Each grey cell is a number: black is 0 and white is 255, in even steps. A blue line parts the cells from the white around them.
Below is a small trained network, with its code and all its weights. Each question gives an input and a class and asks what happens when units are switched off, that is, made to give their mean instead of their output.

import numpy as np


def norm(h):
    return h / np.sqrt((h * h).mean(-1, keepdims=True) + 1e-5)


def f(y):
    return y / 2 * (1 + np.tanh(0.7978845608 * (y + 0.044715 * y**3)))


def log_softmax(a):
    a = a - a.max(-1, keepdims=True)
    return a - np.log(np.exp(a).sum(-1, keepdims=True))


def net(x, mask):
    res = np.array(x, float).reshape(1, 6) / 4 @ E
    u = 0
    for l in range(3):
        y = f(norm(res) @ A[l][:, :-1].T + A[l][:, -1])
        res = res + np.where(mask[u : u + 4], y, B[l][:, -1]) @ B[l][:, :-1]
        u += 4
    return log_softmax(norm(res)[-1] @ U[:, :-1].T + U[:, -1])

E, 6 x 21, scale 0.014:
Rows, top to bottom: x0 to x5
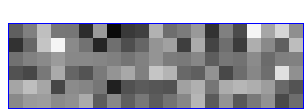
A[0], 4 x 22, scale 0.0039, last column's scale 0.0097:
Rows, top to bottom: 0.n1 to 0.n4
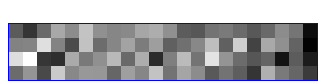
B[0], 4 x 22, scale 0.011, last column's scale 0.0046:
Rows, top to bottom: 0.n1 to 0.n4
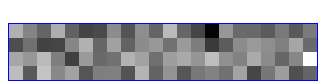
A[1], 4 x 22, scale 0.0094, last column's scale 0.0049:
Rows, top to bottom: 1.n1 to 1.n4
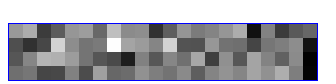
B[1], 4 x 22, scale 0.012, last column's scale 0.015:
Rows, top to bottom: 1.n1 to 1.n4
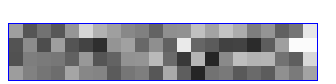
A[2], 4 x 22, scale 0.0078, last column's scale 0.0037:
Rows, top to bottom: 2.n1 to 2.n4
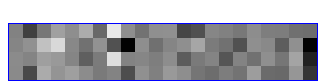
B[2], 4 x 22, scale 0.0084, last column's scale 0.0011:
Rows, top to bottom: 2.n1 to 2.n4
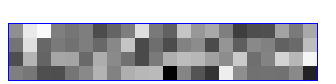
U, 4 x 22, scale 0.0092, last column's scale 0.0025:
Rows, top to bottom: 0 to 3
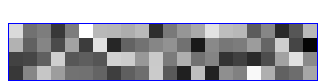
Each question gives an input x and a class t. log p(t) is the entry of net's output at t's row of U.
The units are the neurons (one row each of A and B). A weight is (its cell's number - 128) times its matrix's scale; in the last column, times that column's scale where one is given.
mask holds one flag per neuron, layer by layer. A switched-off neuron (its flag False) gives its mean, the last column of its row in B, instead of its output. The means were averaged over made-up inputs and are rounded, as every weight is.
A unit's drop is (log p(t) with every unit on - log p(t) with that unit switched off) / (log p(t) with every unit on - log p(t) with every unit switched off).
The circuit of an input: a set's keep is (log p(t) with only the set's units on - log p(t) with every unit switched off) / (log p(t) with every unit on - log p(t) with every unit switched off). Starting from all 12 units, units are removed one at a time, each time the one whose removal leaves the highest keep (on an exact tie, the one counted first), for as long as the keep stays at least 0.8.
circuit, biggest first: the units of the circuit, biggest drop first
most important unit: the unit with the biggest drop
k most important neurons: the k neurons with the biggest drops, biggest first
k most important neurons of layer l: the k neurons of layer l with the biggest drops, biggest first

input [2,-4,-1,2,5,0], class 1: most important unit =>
1.n1
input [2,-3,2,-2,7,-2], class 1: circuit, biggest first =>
1.n1, 1.n3
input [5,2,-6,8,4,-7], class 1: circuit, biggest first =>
1.n2, 1.n3
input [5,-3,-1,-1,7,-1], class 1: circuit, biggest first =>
1.n4, 1.n3
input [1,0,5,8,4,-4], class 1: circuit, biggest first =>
1.n2, 1.n3
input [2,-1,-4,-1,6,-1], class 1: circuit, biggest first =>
1.n1, 1.n3
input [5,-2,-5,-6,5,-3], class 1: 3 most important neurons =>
1.n4, 1.n1, 1.n3
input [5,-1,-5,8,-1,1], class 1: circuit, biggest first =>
1.n2, 1.n3
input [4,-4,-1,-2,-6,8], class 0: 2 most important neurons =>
1.n2, 1.n3
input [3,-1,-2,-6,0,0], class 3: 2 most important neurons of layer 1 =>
1.n1, 1.n3
